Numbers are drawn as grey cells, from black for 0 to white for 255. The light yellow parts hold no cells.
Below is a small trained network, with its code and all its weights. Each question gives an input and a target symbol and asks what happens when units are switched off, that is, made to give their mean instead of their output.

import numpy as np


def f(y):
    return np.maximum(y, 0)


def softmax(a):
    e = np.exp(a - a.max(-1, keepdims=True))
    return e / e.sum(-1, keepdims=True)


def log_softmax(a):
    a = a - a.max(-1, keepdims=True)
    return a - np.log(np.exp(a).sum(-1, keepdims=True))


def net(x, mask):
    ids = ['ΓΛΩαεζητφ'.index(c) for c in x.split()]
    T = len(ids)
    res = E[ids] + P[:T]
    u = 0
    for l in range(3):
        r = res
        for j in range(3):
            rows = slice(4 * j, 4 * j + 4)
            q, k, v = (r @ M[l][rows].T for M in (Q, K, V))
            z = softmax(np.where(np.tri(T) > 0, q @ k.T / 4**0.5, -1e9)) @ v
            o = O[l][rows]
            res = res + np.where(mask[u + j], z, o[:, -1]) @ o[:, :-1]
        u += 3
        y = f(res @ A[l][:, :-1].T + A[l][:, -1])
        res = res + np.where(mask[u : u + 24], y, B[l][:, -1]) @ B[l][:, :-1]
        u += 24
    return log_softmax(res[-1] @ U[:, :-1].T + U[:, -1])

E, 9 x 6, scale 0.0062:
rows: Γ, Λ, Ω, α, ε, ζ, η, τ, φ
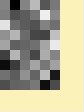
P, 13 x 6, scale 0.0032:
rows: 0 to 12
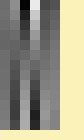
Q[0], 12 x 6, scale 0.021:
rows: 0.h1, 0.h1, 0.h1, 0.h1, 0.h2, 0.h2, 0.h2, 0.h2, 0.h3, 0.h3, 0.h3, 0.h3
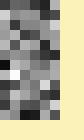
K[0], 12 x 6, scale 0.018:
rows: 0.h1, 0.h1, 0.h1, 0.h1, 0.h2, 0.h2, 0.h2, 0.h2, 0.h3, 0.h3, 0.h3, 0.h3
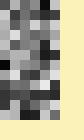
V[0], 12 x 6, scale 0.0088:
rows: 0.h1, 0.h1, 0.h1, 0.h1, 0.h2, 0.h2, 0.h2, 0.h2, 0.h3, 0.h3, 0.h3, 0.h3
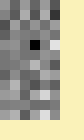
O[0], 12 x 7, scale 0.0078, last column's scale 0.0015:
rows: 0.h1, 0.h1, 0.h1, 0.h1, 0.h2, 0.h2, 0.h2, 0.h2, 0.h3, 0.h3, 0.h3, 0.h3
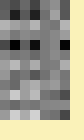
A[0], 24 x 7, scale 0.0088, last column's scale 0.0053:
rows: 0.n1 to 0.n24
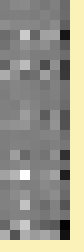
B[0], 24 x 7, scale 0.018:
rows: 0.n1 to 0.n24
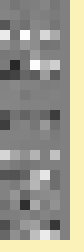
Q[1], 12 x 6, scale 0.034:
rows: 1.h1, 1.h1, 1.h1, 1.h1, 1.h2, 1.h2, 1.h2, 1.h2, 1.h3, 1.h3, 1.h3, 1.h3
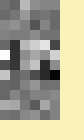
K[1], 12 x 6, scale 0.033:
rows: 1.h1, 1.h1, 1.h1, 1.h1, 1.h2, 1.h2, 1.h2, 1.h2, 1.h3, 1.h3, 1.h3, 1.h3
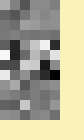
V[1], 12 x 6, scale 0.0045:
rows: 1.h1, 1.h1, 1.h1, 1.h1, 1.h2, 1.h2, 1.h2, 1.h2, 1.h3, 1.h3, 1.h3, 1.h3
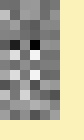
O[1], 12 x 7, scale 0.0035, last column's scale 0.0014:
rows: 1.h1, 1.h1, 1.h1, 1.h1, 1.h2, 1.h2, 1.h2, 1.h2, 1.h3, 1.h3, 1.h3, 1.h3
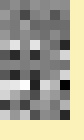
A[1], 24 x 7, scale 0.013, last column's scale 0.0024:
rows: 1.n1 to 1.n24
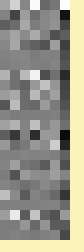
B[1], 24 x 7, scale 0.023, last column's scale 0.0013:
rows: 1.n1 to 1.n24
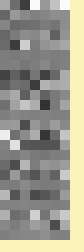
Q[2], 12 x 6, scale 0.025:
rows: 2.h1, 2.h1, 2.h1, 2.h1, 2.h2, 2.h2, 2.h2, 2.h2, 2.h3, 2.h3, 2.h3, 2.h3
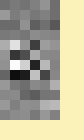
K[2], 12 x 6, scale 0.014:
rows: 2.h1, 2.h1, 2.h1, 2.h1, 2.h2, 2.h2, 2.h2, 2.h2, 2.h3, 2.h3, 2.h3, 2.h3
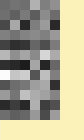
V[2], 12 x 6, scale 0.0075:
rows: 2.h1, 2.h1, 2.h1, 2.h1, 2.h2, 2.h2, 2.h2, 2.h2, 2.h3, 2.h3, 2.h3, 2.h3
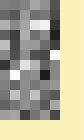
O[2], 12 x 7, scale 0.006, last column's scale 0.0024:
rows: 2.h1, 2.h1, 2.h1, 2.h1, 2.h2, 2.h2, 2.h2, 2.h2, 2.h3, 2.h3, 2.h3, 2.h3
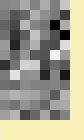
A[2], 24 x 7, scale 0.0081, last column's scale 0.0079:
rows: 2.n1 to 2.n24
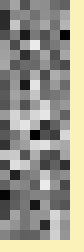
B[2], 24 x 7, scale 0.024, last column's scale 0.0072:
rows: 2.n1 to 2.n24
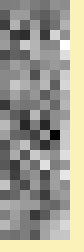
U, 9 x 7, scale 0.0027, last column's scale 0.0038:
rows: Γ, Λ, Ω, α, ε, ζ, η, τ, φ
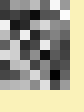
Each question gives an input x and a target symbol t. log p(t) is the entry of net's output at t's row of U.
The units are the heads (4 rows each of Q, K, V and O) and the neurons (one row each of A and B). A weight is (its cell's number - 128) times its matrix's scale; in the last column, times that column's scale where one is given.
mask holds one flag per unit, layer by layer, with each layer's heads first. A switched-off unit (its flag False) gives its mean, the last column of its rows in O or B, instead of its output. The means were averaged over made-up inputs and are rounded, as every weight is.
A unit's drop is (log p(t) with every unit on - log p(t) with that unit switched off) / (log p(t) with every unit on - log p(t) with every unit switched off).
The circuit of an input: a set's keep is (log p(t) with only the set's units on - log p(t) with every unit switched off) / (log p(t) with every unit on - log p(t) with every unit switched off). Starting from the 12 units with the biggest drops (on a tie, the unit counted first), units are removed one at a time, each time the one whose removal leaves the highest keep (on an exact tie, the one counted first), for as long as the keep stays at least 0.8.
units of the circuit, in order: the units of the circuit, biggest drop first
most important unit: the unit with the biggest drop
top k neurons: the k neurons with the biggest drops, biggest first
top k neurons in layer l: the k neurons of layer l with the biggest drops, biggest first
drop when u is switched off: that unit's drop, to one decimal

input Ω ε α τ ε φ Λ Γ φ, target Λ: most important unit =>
1.h2
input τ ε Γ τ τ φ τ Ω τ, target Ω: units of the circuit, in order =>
1.n14, 2.n15, 0.h1
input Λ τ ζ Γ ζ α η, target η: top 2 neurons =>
1.n14, 2.n9
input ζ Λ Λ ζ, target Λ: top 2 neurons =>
2.n17, 1.n1
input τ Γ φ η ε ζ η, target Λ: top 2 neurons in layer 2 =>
2.n17, 2.n13
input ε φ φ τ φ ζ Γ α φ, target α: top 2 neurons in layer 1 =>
1.n5, 1.n17
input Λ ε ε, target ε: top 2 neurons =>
1.n15, 2.n18
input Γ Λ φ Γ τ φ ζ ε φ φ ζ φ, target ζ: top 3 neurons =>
2.n13, 1.n11, 2.n6
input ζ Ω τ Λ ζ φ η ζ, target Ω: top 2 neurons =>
1.n14, 2.n17
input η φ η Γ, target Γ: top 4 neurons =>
2.n4, 1.n8, 2.n14, 1.n1
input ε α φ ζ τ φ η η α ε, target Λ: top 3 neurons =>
1.n1, 2.n9, 2.n5
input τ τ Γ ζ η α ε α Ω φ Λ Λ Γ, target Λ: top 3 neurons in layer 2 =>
2.n5, 2.n14, 2.n9
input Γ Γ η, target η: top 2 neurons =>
2.n9, 2.n15
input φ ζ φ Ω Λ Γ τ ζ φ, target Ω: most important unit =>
0.h1
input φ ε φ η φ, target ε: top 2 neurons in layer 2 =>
2.n5, 2.n18
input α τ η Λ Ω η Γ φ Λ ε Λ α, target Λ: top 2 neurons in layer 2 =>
2.n5, 2.n9
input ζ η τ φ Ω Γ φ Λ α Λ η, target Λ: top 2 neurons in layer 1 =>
1.n1, 1.n18
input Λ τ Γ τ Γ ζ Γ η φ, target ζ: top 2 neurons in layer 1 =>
1.n11, 1.n14
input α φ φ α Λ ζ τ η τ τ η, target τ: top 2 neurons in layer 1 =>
1.n14, 1.n23
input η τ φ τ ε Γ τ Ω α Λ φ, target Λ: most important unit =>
0.h3
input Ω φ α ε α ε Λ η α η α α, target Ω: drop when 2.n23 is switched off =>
0.2
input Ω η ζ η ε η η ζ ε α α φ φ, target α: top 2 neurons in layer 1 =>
1.n5, 1.n18
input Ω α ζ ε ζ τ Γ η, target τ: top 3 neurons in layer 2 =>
2.n23, 2.n24, 2.n11
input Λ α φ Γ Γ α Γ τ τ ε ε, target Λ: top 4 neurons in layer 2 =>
2.n9, 2.n5, 2.n14, 2.n23
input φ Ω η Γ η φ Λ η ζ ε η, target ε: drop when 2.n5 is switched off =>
0.3
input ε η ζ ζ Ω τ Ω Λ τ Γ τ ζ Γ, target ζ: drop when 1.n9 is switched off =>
0.1
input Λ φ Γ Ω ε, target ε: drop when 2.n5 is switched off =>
0.2
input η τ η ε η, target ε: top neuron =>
1.n15
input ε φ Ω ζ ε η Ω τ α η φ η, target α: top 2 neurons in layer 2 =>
2.n16, 2.n6
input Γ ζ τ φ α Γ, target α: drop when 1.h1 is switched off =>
0.0
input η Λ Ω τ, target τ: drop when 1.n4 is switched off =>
0.1
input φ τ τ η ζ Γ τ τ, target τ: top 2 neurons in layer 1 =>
1.n1, 1.n23
